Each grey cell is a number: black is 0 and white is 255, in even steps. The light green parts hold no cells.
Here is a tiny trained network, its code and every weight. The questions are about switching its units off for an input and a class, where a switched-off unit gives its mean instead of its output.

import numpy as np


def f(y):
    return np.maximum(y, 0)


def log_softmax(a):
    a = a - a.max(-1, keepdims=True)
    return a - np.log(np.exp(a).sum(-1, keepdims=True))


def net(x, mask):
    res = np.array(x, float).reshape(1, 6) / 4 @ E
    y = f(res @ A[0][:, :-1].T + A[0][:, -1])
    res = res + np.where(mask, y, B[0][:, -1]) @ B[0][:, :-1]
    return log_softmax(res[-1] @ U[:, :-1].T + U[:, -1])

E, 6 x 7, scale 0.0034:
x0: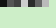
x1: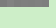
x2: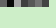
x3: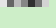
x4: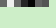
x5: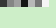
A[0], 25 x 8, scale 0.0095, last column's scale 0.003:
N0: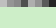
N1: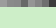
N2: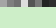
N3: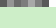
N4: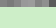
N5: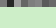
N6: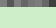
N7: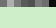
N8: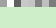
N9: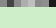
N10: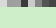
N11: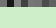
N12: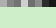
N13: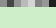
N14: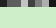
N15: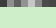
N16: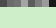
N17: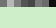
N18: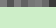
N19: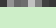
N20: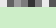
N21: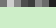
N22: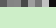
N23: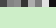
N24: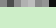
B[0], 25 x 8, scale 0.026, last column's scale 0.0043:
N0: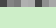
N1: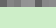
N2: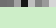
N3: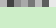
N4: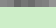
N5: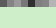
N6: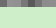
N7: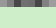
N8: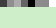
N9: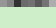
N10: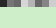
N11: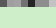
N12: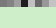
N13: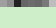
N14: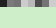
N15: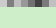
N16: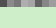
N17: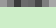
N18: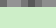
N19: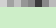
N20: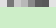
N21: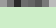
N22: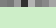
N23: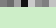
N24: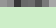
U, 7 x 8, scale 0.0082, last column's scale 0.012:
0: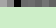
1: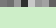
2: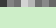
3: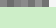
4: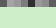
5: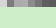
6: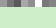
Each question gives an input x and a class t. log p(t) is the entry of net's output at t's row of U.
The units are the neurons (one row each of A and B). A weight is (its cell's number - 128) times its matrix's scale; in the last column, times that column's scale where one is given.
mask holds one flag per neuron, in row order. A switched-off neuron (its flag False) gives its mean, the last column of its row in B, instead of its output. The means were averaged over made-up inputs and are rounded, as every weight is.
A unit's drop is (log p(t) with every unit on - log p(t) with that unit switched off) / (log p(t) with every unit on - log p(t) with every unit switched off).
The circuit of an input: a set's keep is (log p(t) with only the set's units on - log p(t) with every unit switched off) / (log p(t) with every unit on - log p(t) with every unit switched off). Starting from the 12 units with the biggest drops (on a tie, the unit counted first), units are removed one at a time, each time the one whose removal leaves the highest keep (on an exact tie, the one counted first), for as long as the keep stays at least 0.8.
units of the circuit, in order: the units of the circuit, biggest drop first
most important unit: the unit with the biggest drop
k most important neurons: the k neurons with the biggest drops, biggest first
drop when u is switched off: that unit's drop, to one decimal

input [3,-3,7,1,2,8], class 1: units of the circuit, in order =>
(N23)
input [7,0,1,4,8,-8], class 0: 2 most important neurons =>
(N21, N17)
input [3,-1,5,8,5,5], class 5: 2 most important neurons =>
(N20, N8)
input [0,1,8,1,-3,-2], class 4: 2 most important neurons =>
(N11, N5)
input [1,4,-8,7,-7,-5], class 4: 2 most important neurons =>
(N8, N21)
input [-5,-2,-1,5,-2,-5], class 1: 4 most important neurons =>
(N12, N2, N14, N3)
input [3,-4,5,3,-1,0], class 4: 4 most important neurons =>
(N11, N5, N3, N10)
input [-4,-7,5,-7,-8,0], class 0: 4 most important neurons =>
(N13, N9, N24, N20)
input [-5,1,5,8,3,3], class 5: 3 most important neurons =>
(N20, N8, N14)
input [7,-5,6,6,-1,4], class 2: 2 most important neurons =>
(N14, N8)
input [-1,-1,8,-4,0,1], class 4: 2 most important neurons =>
(N11, N5)
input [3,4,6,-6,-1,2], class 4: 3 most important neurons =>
(N11, N20, N5)
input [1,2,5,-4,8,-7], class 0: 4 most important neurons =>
(N21, N17, N7, N23)
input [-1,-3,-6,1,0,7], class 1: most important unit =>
N23
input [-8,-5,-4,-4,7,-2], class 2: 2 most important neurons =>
(N10, N0)
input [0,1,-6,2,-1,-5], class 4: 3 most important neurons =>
(N8, N23, N22)
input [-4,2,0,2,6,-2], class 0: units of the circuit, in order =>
(N21, N17)
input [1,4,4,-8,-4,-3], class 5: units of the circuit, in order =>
(N15, N19)
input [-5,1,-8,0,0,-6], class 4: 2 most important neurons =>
(N8, N23)
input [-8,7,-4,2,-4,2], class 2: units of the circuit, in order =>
(N10)
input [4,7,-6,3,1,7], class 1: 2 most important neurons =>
(N23, N22)
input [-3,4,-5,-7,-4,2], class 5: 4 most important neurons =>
(N15, N19, N3, N11)
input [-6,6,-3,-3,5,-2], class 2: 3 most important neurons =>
(N10, N0, N13)
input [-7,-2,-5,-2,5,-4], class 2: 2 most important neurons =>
(N10, N0)
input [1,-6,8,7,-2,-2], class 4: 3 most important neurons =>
(N11, N5, N3)
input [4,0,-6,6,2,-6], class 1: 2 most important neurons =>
(N2, N12)
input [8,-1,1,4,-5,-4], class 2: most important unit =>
N14
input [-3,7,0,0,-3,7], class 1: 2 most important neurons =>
(N23, N22)
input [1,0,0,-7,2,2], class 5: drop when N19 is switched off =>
0.1
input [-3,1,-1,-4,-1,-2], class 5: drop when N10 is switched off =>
-0.1
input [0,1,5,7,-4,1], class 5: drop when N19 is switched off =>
-0.1
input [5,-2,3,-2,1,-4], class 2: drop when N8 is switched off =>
0.3
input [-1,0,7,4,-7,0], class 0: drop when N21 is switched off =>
-0.1
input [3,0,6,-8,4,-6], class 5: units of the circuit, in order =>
(N19)
